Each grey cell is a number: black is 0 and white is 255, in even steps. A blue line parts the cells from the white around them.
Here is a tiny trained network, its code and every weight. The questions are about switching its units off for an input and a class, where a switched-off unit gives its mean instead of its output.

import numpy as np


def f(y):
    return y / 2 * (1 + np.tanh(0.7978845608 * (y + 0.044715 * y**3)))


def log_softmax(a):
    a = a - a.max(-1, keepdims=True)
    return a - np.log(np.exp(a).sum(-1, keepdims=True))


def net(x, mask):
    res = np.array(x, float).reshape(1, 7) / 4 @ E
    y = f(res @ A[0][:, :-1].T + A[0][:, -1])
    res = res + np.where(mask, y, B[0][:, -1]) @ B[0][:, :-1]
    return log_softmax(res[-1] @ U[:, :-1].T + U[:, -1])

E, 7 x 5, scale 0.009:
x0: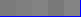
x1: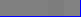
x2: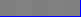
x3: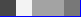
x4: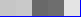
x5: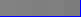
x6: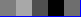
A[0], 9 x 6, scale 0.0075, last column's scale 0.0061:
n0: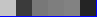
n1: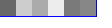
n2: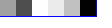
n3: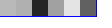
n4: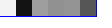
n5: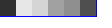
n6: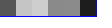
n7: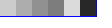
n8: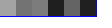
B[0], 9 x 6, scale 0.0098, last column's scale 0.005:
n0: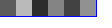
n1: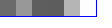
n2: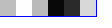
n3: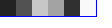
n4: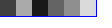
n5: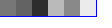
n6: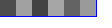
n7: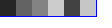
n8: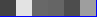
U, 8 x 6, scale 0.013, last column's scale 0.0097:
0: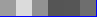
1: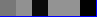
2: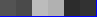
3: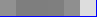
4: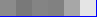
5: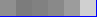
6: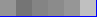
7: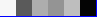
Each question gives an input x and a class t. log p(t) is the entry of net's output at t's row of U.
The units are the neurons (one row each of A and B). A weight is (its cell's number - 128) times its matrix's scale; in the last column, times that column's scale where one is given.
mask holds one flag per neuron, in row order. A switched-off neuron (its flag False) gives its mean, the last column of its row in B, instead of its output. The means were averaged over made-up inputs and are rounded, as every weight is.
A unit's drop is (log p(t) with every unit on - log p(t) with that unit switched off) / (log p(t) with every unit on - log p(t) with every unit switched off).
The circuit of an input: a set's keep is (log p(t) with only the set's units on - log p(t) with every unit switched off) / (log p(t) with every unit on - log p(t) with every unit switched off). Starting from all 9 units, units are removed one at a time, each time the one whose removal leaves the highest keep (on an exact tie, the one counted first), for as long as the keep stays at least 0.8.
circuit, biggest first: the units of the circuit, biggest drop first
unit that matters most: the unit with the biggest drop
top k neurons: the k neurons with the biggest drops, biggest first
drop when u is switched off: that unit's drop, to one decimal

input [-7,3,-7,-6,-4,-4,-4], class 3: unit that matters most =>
n5
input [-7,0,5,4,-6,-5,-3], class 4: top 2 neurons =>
[n3; n1]
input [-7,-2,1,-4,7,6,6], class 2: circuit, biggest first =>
[n3; n7]
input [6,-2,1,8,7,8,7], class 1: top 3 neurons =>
[n5; n2; n6]
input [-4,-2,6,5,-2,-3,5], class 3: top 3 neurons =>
[n2; n4; n8]
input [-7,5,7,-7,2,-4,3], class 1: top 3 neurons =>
[n4; n2; n0]
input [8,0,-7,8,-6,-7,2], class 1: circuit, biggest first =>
[n5; n3]
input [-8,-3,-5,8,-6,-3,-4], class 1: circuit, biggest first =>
[n5; n1]
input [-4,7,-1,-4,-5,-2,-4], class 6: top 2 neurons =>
[n3; n7]
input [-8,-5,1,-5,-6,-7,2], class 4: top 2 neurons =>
[n3; n7]
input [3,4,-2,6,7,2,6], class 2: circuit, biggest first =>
[n3; n7; n2]
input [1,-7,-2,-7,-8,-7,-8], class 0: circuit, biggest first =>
[n2; n4]
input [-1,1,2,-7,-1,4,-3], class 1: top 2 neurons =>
[n4; n0]
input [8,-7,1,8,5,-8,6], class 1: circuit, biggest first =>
[n5]
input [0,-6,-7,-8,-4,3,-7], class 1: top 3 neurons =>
[n4; n0; n3]
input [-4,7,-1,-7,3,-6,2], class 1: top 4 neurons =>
[n4; n0; n2; n8]
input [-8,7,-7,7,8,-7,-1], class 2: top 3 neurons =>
[n3; n7; n4]
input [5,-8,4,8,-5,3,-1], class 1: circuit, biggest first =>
[n5; n1]
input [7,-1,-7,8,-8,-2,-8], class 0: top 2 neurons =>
[n2; n1]
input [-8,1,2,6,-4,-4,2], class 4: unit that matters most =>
n4
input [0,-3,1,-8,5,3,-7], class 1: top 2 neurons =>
[n4; n0]
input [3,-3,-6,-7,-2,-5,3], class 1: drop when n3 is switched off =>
0.2
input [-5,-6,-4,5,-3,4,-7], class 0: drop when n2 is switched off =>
0.9
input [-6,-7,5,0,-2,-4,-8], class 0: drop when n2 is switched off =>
0.7
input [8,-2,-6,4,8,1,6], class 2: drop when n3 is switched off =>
0.4
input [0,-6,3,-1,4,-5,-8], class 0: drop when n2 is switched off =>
1.0
